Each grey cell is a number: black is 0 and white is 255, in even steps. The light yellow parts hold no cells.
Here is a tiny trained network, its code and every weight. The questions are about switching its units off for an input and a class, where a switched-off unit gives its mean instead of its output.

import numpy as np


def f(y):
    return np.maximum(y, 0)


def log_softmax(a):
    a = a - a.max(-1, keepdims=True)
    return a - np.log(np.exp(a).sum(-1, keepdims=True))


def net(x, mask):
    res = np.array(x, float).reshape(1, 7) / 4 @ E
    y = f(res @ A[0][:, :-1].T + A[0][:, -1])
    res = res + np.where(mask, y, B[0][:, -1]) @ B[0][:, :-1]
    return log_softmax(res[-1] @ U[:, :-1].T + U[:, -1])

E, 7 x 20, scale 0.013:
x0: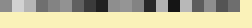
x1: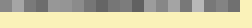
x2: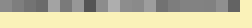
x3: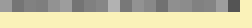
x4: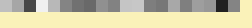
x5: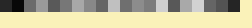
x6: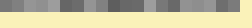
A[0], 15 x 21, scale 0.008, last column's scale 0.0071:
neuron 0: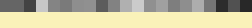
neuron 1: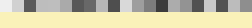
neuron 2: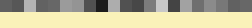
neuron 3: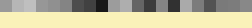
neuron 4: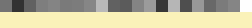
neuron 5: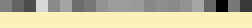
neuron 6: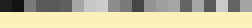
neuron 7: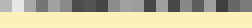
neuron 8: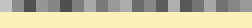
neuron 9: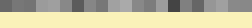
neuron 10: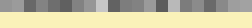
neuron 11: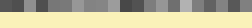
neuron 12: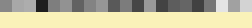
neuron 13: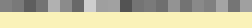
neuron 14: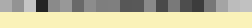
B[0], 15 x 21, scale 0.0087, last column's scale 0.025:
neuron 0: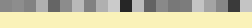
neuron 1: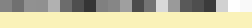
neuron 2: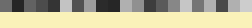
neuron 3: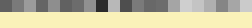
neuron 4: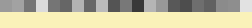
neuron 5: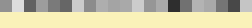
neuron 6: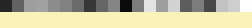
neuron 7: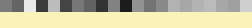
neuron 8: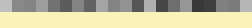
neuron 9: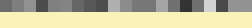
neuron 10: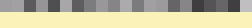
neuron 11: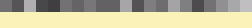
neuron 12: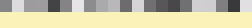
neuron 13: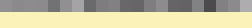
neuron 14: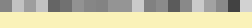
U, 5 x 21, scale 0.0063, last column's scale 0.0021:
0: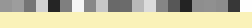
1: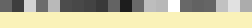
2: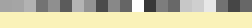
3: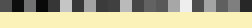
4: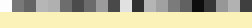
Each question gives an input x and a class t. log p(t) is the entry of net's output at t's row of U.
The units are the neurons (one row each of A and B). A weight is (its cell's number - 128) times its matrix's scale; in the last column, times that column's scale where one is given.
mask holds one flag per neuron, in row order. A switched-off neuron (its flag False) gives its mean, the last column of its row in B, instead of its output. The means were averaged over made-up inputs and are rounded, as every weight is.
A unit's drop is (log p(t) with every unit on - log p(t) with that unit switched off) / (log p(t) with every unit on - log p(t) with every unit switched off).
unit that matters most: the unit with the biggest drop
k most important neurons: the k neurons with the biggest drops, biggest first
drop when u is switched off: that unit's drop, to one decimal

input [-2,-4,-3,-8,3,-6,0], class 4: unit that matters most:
neuron 1
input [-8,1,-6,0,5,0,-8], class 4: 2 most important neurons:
[neuron 12; neuron 1]
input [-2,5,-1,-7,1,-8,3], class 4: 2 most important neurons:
[neuron 1; neuron 0]
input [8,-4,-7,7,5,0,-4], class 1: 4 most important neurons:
[neuron 1; neuron 12; neuron 7; neuron 14]
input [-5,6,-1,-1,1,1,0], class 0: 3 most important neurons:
[neuron 1; neuron 7; neuron 3]
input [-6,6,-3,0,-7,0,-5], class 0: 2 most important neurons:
[neuron 12; neuron 1]
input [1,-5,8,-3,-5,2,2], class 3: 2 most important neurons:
[neuron 2; neuron 1]
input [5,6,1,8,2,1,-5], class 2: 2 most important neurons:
[neuron 6; neuron 1]
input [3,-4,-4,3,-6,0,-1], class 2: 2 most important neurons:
[neuron 12; neuron 14]
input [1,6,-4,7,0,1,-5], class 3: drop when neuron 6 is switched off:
0.5
